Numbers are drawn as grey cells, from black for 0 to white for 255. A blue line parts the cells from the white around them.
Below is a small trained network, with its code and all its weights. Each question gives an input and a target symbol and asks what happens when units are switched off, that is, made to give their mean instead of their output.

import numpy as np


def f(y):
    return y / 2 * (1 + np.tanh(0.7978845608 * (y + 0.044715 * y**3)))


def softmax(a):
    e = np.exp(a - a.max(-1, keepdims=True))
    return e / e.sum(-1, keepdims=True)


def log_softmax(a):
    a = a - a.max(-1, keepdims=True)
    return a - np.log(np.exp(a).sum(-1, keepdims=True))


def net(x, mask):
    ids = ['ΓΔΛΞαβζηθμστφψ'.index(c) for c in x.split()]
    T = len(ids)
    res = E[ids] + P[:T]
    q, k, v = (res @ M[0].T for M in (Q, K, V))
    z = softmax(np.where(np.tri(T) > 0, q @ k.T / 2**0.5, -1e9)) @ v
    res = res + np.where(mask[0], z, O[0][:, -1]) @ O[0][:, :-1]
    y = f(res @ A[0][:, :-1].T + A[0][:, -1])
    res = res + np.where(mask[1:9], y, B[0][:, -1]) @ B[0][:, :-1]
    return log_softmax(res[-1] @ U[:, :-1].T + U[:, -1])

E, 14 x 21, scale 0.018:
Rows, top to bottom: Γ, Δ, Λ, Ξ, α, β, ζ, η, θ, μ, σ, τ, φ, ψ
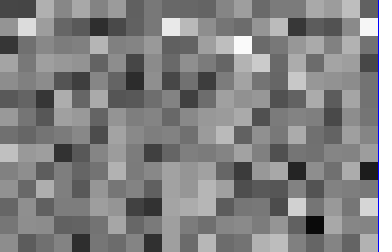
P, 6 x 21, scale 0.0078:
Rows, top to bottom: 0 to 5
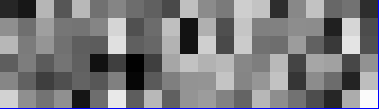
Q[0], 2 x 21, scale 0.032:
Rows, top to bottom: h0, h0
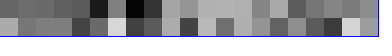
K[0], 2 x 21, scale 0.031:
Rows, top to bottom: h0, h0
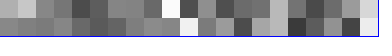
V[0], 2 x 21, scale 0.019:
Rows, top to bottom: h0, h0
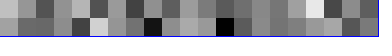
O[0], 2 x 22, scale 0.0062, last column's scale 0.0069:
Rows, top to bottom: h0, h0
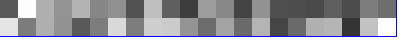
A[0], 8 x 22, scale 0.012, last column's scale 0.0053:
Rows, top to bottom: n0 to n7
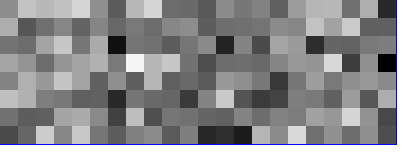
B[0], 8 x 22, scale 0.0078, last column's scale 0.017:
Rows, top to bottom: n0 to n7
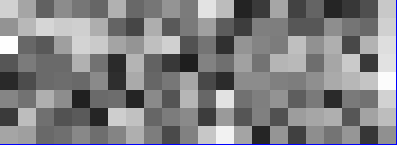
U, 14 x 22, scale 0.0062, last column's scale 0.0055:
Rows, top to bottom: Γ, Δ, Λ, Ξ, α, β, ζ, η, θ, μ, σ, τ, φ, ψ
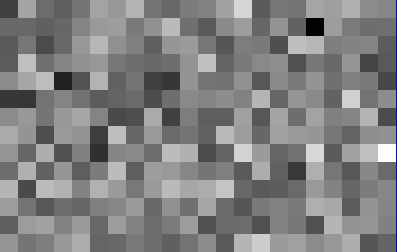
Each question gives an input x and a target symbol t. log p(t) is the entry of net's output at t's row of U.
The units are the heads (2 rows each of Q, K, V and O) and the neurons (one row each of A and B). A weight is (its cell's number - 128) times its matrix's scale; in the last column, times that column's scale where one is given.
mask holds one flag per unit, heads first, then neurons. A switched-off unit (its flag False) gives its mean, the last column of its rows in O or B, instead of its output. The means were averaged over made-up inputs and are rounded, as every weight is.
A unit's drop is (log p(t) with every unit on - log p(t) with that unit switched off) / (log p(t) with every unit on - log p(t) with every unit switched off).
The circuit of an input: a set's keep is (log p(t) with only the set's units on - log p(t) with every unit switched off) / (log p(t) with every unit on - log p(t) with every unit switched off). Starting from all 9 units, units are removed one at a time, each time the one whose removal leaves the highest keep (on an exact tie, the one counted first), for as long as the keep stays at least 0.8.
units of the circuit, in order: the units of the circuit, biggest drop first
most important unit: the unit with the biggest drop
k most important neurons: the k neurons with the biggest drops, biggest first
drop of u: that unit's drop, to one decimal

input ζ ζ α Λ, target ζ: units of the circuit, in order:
(h0 n2)
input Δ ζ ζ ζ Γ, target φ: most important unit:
h0
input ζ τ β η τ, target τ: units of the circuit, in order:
(h0 n0 n3 n4)
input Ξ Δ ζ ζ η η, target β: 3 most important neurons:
(n2 n0 n1)
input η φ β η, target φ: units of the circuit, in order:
(h0 n1 n6)
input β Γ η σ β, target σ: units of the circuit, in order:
(h0 n1)
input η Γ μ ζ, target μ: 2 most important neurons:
(n0 n3)
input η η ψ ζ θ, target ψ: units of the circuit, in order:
(n3 h0 n0 n1)
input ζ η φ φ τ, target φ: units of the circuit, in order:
(n1 h0 n6)
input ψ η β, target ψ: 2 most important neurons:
(n3 n1)
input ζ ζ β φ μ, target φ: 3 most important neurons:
(n1 n6 n0)
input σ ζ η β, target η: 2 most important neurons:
(n2 n5)
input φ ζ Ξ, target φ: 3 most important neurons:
(n1 n6 n3)
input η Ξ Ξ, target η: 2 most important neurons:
(n2 n4)
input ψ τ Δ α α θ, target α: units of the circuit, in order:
(n2)
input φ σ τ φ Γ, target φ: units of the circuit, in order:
(n1 h0 n6)
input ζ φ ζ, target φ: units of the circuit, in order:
(h0 n1 n6)
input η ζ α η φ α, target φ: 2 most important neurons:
(n1 n6)
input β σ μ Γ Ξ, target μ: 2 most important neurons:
(n0 n3)
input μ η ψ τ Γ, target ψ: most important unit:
n3
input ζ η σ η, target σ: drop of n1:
0.3
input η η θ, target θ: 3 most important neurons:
(n0 n1 n3)
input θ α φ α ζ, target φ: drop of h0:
1.2
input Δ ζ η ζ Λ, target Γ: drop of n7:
-0.1
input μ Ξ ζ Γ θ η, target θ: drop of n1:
0.2
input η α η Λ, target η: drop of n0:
-0.1
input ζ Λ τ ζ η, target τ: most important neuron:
(n0)
